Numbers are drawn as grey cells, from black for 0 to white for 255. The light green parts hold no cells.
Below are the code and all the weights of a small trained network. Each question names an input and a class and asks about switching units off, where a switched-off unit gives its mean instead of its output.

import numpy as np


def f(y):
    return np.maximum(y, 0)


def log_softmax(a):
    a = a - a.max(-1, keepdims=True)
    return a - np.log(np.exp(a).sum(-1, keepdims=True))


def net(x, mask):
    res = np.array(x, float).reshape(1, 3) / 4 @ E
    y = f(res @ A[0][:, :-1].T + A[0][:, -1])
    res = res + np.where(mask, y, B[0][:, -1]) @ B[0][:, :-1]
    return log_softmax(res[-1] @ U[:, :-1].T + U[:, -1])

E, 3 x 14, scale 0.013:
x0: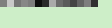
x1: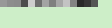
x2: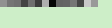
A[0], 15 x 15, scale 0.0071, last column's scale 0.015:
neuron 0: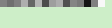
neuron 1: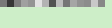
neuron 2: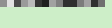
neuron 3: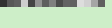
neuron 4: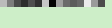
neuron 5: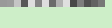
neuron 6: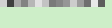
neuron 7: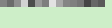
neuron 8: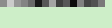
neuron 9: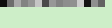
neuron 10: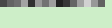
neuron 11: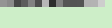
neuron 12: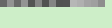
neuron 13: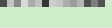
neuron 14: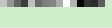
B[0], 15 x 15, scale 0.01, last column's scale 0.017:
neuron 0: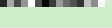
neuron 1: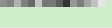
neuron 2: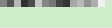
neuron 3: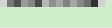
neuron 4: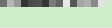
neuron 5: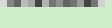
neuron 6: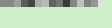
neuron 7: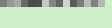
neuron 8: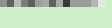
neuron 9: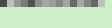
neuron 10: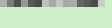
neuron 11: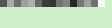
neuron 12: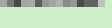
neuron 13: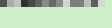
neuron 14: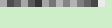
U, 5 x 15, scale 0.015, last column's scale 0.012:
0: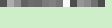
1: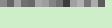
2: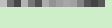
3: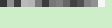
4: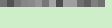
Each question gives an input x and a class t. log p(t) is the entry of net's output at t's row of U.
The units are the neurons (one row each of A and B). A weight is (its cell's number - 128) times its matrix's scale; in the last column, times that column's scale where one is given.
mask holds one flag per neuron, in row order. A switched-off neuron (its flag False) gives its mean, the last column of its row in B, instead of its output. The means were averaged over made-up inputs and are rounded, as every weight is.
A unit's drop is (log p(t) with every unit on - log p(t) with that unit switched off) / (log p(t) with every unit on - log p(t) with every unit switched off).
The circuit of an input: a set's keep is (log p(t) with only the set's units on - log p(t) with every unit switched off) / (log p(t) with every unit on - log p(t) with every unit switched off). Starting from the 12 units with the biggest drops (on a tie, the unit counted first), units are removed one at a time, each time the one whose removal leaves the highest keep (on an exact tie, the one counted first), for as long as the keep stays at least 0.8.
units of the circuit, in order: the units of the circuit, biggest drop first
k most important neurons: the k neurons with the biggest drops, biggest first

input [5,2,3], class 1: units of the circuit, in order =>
neuron 2
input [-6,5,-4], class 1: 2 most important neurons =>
neuron 6; neuron 1
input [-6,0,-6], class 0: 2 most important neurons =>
neuron 13; neuron 2
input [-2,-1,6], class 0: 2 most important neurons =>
neuron 4; neuron 0
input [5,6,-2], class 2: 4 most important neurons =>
neuron 14; neuron 1; neuron 6; neuron 5
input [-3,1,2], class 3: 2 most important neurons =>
neuron 2; neuron 8
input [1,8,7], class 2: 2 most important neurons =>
neuron 14; neuron 5
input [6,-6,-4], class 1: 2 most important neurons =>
neuron 2; neuron 8
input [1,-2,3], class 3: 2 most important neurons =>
neuron 13; neuron 7
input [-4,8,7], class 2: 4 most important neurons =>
neuron 14; neuron 5; neuron 13; neuron 0
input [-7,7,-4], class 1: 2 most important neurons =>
neuron 6; neuron 1
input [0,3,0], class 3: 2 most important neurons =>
neuron 3; neuron 10
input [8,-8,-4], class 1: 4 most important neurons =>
neuron 2; neuron 8; neuron 14; neuron 5
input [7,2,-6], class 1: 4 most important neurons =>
neuron 2; neuron 8; neuron 4; neuron 11
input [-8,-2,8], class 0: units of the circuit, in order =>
neuron 4
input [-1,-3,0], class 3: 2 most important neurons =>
neuron 14; neuron 5
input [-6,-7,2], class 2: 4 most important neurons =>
neuron 3; neuron 10; neuron 2; neuron 12
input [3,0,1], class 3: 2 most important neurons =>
neuron 6; neuron 1
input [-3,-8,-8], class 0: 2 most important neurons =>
neuron 13; neuron 9
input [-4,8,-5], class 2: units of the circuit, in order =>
neuron 14
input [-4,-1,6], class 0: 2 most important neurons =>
neuron 4; neuron 0
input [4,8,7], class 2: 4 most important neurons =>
neuron 14; neuron 5; neuron 13; neuron 0
